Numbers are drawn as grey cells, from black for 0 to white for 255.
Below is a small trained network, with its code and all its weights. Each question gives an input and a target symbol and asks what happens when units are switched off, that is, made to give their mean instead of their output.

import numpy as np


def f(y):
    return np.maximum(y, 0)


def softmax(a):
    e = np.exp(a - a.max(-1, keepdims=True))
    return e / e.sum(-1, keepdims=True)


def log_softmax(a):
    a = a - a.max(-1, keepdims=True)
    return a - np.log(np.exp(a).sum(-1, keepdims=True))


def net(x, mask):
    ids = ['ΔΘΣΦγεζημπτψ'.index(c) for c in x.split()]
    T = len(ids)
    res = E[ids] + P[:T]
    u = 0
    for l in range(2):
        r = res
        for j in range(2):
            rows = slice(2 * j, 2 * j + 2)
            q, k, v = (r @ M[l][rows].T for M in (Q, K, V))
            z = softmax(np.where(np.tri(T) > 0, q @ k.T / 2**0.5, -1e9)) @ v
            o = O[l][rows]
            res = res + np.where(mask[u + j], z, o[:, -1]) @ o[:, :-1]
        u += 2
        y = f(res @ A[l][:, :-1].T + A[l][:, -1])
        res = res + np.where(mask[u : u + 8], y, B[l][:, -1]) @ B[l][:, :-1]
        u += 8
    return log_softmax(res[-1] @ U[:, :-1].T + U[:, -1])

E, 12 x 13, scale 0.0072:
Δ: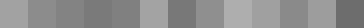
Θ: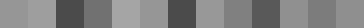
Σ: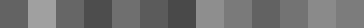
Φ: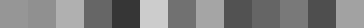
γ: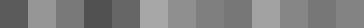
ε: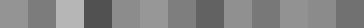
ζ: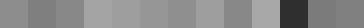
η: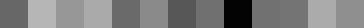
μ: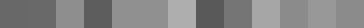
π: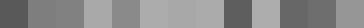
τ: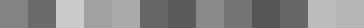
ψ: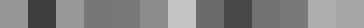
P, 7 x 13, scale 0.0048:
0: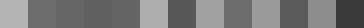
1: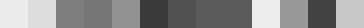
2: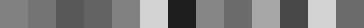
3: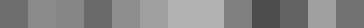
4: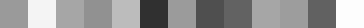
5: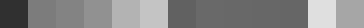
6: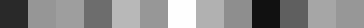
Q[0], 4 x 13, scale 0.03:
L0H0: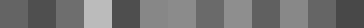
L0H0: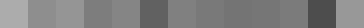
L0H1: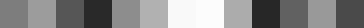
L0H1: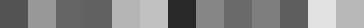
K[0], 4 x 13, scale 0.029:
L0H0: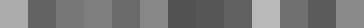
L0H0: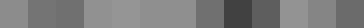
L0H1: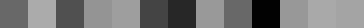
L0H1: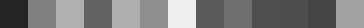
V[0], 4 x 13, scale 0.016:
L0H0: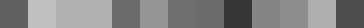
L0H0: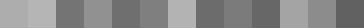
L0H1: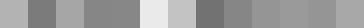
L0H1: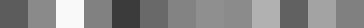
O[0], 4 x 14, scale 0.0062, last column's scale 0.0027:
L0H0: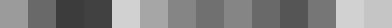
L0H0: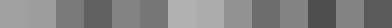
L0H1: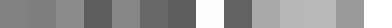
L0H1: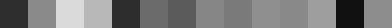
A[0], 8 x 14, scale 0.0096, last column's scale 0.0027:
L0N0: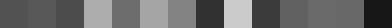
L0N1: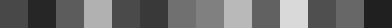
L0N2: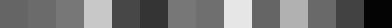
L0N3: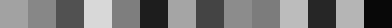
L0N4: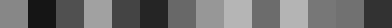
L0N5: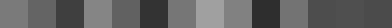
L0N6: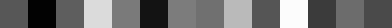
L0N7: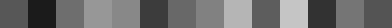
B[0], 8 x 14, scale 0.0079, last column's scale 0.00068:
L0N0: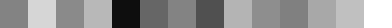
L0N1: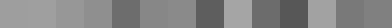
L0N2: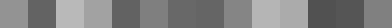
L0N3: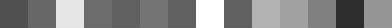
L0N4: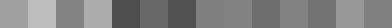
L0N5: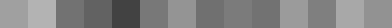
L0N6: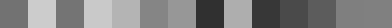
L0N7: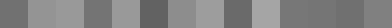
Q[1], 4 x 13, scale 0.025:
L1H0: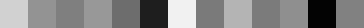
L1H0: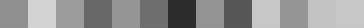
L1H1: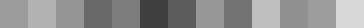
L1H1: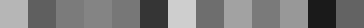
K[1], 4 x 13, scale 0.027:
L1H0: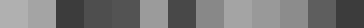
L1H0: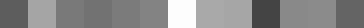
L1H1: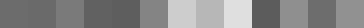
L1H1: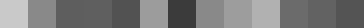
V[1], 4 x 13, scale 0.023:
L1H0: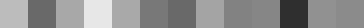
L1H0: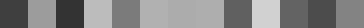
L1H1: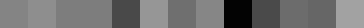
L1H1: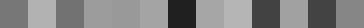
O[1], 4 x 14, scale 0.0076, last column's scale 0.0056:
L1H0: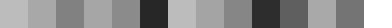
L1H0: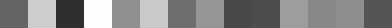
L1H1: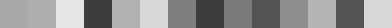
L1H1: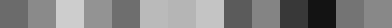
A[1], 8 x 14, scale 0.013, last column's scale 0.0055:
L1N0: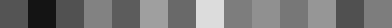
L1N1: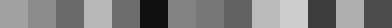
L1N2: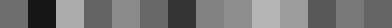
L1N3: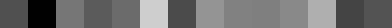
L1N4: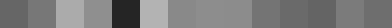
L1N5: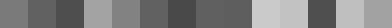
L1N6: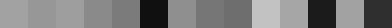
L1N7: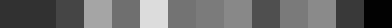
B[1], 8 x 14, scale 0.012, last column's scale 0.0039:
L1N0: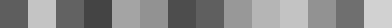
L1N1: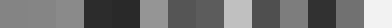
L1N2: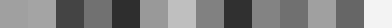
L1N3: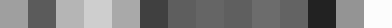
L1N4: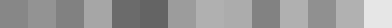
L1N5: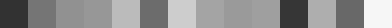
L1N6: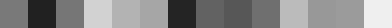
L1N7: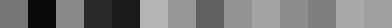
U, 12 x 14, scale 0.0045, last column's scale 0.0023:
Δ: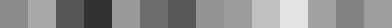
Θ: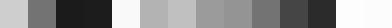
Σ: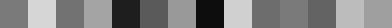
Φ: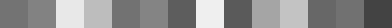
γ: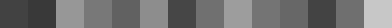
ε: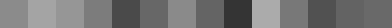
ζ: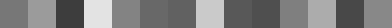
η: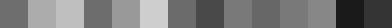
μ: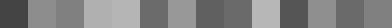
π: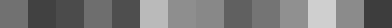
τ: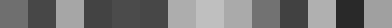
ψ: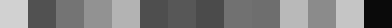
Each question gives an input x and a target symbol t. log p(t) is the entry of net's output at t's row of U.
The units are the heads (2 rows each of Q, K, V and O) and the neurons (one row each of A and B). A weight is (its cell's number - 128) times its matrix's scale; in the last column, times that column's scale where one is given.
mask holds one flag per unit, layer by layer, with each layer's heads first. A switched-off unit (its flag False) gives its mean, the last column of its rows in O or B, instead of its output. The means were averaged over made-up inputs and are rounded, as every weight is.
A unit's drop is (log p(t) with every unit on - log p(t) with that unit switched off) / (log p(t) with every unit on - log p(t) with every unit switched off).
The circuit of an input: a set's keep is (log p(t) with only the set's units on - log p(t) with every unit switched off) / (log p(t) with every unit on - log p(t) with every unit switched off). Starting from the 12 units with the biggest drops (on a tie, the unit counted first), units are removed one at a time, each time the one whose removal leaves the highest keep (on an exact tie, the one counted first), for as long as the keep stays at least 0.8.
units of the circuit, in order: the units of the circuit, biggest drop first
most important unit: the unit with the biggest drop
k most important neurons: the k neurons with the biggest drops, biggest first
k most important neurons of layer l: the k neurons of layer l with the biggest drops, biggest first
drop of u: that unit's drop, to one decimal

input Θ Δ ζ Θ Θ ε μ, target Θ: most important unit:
L0H1
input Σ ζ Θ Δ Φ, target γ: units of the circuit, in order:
[L1H1 L1N1 L1N6]
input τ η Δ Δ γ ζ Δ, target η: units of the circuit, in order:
[L0H1 L1H1]
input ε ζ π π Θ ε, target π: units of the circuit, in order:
[L1H0 L1N7]
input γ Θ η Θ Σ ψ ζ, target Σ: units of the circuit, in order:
[L0N0 L0H1]
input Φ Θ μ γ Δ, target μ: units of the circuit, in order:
[L1H0 L1N5]
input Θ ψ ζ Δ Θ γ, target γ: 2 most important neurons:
[L1N7 L1N3]
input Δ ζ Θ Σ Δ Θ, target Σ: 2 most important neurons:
[L0N0 L1N4]
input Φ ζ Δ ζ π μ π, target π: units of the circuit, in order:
[L1N7 L1H0 L0H1]
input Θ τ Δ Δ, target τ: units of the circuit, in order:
[L1H0 L0H1]
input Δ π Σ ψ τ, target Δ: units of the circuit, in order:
[L1H1 L1N3]
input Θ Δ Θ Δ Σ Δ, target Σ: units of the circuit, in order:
[L0H1 L0N0]
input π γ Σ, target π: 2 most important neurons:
[L1N7 L1N3]
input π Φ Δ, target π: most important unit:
L1H0
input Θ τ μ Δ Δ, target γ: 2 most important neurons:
[L1N1 L1N6]
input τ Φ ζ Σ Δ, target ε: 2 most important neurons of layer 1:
[L1N2 L1N3]
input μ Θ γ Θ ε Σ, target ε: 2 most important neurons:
[L1N2 L1N3]
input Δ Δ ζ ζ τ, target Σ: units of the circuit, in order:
[L1N1 L1H0 L1H1]
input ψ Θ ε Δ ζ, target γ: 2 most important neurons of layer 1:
[L1N1 L1N6]
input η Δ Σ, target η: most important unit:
L1H1
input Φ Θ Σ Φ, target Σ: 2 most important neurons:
[L1N4 L0N0]
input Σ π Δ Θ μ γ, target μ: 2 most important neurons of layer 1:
[L1N5 L1N3]
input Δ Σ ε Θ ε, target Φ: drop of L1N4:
0.2
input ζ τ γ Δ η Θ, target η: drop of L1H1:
0.8
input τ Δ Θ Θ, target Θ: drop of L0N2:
0.0
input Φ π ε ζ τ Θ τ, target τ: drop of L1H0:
0.8
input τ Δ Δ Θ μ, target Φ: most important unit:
L1H1
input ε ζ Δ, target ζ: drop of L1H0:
1.0
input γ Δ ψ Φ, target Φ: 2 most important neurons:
[L1N3 L1N4]
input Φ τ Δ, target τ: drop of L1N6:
0.1
